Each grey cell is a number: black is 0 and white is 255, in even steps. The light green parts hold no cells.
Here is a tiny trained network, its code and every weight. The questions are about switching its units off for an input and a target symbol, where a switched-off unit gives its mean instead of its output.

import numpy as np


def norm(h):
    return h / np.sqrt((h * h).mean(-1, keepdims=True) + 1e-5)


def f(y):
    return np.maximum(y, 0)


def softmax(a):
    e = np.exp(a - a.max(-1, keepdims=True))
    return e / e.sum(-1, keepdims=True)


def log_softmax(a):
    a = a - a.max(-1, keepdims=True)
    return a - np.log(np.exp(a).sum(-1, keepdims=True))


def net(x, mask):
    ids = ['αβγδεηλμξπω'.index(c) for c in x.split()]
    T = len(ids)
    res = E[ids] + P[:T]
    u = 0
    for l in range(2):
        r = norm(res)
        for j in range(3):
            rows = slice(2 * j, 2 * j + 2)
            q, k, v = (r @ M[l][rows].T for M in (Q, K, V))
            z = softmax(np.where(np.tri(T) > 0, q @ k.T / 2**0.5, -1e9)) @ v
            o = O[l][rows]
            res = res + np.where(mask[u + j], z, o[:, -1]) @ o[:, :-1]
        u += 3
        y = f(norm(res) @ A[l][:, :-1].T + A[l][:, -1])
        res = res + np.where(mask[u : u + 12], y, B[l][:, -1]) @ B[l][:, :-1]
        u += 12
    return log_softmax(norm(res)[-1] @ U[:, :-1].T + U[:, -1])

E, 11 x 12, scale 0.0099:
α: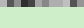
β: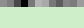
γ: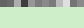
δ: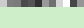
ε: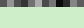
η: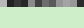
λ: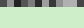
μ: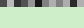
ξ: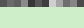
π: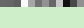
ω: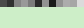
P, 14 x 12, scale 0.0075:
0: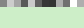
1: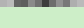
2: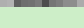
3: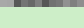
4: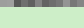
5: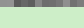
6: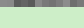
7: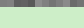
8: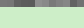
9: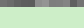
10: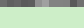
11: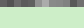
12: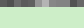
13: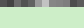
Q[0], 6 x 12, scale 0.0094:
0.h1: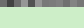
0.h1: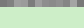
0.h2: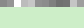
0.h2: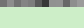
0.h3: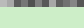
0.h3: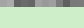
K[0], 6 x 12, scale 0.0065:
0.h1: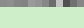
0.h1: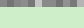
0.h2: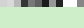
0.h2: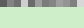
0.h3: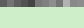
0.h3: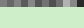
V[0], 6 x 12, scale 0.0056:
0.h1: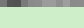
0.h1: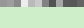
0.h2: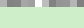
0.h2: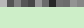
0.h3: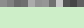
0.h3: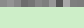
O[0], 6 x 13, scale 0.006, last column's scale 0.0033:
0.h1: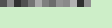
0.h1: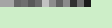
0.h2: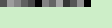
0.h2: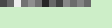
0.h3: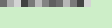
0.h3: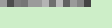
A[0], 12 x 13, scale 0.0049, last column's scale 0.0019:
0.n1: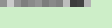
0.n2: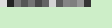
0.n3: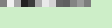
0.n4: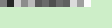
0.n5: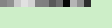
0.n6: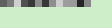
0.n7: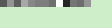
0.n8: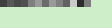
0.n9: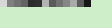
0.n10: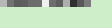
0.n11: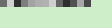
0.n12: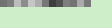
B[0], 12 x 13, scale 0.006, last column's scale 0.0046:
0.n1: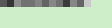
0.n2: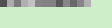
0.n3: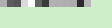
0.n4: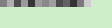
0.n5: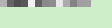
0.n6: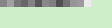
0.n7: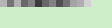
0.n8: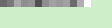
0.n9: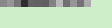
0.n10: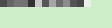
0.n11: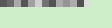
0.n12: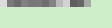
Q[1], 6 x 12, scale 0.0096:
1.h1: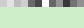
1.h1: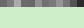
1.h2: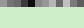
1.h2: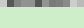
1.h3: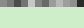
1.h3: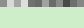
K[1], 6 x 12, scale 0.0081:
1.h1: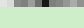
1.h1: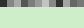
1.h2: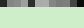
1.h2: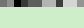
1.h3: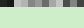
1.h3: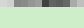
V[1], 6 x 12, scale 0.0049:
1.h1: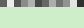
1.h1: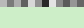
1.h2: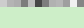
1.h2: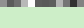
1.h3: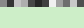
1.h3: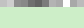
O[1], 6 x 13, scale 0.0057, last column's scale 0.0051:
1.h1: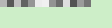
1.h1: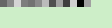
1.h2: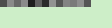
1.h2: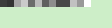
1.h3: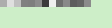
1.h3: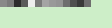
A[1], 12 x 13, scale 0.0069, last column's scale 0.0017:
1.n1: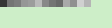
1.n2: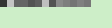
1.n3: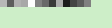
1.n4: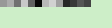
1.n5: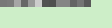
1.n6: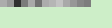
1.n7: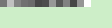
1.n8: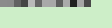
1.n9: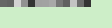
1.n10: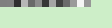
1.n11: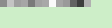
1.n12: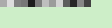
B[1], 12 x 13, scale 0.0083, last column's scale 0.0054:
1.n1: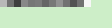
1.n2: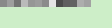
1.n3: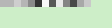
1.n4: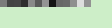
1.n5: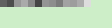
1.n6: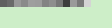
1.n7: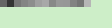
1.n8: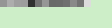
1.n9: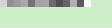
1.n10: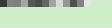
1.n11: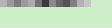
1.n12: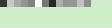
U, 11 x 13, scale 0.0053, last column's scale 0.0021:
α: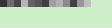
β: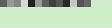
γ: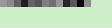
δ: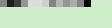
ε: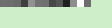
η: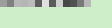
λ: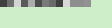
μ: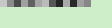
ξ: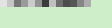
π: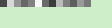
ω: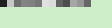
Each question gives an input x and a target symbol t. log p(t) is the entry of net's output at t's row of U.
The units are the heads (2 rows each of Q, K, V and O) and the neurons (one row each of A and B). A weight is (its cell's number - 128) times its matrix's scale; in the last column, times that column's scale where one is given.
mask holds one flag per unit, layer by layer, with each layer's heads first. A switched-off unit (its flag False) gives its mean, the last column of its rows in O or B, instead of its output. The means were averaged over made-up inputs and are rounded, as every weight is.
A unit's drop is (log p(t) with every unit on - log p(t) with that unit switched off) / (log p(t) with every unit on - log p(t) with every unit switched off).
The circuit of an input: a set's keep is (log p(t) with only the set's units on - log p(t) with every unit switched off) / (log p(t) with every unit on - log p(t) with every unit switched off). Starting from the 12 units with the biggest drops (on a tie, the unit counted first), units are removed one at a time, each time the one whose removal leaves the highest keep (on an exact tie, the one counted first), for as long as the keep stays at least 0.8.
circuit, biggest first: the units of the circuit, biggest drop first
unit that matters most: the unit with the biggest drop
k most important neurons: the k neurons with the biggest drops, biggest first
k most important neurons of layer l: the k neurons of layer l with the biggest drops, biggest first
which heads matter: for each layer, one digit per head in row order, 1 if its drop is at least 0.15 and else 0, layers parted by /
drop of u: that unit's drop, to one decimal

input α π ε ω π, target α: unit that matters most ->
0.h1
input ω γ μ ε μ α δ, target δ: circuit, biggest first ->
(0.h2 1.h3 1.n6)
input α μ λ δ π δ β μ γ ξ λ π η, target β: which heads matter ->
101 / 101
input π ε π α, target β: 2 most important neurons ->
(0.n11 0.n1)
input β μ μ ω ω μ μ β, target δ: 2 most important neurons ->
(0.n12 0.n7)
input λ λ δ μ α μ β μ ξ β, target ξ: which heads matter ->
010 / 001
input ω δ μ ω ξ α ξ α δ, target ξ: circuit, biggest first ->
(1.h3 1.n11)
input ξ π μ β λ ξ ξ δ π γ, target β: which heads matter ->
101 / 101
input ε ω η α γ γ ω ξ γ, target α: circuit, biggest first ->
(1.h1 0.n4)
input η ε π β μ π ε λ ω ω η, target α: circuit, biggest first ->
(1.h1 1.n10)
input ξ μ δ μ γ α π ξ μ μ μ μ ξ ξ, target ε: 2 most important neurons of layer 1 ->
(1.n4 1.n11)
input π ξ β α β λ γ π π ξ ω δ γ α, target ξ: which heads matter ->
001 / 010
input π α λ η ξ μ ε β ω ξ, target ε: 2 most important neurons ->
(1.n4 1.n11)
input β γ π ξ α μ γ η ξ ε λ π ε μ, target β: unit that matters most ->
1.h3
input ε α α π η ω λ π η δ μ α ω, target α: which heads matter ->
100 / 100
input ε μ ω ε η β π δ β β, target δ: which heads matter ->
000 / 000
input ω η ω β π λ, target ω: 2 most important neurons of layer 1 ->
(1.n2 1.n6)
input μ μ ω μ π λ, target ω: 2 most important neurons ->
(1.n2 0.n7)
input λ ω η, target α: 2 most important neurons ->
(1.n10 0.n4)
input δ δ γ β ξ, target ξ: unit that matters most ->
0.h2
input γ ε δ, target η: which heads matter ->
111 / 101
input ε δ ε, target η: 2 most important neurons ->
(1.n3 0.n4)
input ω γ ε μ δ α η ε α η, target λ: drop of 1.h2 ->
0.3
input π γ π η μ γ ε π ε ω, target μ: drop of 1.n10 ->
0.2
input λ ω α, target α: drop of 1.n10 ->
0.2
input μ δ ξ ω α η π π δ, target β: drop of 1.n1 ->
0.0
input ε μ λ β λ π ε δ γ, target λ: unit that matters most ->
0.h3
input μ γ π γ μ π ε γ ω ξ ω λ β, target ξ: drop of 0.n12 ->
0.2
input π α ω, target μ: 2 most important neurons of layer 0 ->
(0.n4 0.n10)
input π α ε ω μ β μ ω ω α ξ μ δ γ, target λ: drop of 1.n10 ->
0.1
